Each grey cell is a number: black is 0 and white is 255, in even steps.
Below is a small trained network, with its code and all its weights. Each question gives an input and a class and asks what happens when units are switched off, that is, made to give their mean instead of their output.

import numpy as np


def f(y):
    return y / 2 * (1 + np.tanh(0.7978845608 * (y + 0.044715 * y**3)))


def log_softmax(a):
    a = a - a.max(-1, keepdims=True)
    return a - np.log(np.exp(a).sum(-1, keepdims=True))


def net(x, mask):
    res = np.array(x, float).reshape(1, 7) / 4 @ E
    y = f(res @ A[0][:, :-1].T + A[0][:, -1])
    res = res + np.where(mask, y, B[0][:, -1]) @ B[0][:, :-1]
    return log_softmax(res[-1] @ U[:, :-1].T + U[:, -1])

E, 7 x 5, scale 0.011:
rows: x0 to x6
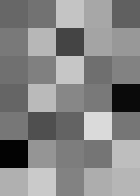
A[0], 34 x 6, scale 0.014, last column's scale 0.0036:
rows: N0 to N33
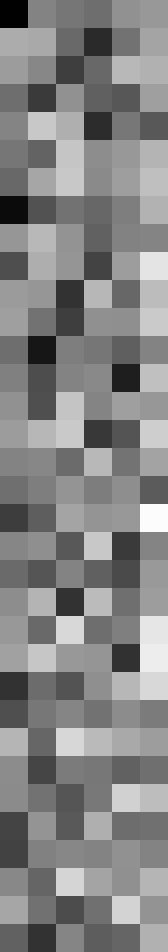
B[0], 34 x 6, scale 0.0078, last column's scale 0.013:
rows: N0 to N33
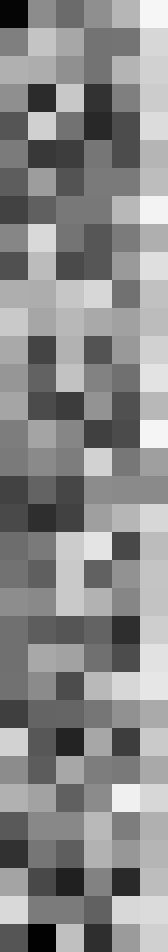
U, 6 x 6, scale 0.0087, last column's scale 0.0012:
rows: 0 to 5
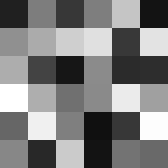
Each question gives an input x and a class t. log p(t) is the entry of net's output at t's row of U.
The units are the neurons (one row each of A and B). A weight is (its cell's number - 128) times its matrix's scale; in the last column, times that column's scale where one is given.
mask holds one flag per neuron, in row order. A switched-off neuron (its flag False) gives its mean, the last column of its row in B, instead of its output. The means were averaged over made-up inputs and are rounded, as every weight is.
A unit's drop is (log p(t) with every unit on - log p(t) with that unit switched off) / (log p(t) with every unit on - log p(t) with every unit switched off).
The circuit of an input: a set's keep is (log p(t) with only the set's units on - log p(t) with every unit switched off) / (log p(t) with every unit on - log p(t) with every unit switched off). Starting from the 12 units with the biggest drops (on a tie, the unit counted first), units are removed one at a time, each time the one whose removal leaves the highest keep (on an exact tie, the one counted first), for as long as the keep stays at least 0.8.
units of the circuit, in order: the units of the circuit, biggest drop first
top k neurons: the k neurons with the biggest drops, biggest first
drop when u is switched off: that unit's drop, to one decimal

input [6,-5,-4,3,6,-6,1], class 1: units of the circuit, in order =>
N19
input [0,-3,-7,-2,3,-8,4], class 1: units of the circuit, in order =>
N19, N10
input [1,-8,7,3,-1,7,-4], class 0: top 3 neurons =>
N0, N18, N9
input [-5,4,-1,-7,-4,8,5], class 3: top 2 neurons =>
N32, N28
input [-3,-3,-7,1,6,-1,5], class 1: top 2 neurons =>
N19, N10
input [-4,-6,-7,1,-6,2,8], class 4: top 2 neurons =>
N4, N24
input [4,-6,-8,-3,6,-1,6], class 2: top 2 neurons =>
N26, N31
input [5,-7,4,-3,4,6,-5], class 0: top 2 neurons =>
N0, N18
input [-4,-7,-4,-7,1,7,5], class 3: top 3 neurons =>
N32, N28, N2
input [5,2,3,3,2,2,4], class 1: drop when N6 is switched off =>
-0.1
